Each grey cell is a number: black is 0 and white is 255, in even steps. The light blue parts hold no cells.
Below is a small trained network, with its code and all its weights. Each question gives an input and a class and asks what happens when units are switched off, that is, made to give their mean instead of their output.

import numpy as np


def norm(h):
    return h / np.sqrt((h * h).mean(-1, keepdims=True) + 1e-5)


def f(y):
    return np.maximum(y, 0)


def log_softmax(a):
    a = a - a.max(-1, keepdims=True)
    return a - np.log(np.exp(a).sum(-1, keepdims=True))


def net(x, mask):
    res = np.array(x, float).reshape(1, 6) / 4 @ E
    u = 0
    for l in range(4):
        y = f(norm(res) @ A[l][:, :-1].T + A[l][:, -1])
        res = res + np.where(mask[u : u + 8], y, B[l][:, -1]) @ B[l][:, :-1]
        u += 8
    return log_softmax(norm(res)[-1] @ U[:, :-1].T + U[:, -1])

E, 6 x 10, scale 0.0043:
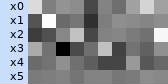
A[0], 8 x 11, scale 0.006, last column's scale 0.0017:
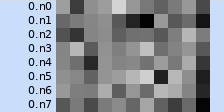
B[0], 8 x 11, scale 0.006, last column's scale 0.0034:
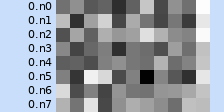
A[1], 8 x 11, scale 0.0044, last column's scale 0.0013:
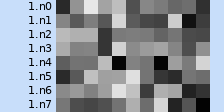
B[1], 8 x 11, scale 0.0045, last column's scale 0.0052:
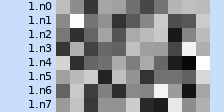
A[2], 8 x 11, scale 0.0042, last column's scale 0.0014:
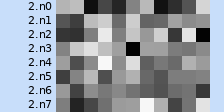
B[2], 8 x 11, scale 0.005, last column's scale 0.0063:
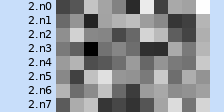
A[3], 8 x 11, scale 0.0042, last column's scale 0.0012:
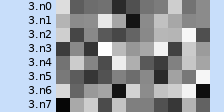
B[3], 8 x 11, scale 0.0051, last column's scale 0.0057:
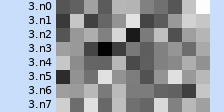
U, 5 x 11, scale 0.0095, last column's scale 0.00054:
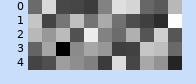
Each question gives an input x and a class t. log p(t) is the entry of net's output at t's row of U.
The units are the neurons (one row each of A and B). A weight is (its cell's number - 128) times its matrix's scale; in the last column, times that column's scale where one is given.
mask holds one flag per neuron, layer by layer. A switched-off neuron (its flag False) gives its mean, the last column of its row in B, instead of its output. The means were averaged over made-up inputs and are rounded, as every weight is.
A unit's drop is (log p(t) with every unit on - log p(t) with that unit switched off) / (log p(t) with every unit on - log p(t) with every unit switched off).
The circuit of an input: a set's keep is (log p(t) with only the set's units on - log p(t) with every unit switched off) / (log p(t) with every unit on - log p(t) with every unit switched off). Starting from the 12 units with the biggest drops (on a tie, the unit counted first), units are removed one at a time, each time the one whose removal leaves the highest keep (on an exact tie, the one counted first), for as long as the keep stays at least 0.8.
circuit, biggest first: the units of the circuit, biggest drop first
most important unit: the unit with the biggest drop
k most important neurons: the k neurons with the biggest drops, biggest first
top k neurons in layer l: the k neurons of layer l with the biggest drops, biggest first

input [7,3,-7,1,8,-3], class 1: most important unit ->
0.n1
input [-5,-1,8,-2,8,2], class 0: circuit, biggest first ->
[0.n2; 2.n2]
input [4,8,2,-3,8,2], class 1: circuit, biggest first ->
[0.n1; 2.n7]
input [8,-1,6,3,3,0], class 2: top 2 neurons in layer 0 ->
[0.n6; 0.n5]
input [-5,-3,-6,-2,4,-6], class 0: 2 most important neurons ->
[1.n1; 1.n6]
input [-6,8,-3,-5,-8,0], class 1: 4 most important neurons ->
[0.n5; 0.n3; 0.n0; 1.n5]
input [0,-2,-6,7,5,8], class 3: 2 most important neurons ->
[1.n7; 2.n2]
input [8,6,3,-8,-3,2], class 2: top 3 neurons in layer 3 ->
[3.n2; 3.n6; 3.n0]
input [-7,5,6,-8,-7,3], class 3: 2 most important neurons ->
[1.n0; 2.n3]
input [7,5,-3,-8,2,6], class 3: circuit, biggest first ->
[2.n3; 3.n1]
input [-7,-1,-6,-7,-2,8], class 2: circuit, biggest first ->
[1.n3; 3.n7; 1.n5]
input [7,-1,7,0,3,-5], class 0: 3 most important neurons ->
[0.n2; 2.n2; 2.n1]
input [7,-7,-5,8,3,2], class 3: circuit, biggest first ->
[3.n5; 0.n5]
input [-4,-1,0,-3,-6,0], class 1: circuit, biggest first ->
[0.n5]
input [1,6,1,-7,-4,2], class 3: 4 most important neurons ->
[0.n0; 0.n1; 2.n3; 1.n0]
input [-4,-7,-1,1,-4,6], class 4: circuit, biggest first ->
[0.n0; 2.n0]
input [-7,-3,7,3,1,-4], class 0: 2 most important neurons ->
[0.n2; 2.n2]
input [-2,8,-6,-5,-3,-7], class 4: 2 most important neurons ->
[0.n3; 2.n0]
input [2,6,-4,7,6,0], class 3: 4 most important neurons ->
[1.n7; 0.n5; 3.n5; 0.n0]
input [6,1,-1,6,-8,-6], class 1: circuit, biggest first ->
[0.n5]
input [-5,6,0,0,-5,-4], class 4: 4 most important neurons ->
[0.n3; 2.n0; 0.n1; 1.n4]
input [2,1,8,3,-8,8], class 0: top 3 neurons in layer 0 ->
[0.n2; 0.n1; 0.n4]
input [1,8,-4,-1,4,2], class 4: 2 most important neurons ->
[2.n0; 0.n5]
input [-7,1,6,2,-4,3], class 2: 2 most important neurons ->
[1.n5; 0.n7]
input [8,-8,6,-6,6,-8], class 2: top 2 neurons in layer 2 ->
[2.n0; 2.n4]
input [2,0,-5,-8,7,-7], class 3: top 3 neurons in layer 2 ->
[2.n3; 2.n2; 2.n1]
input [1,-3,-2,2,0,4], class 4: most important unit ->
0.n0
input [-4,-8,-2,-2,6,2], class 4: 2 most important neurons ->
[0.n0; 0.n5]
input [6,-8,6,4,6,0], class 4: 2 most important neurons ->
[0.n0; 0.n5]
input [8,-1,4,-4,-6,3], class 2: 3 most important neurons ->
[0.n6; 0.n1; 3.n2]
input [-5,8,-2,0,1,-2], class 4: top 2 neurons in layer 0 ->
[0.n3; 0.n5]
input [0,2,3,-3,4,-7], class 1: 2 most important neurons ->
[0.n1; 0.n0]
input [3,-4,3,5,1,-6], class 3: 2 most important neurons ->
[1.n7; 0.n4]
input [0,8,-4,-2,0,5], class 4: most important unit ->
2.n0
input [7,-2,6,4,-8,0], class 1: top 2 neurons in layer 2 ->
[2.n1; 2.n0]
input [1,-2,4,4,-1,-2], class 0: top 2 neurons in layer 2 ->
[2.n2; 2.n3]
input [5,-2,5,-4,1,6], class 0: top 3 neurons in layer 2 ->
[2.n2; 2.n1; 2.n0]
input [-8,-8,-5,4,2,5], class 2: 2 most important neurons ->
[3.n7; 0.n7]
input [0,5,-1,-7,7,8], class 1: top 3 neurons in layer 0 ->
[0.n1; 0.n0; 0.n2]
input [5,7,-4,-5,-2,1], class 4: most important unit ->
0.n3
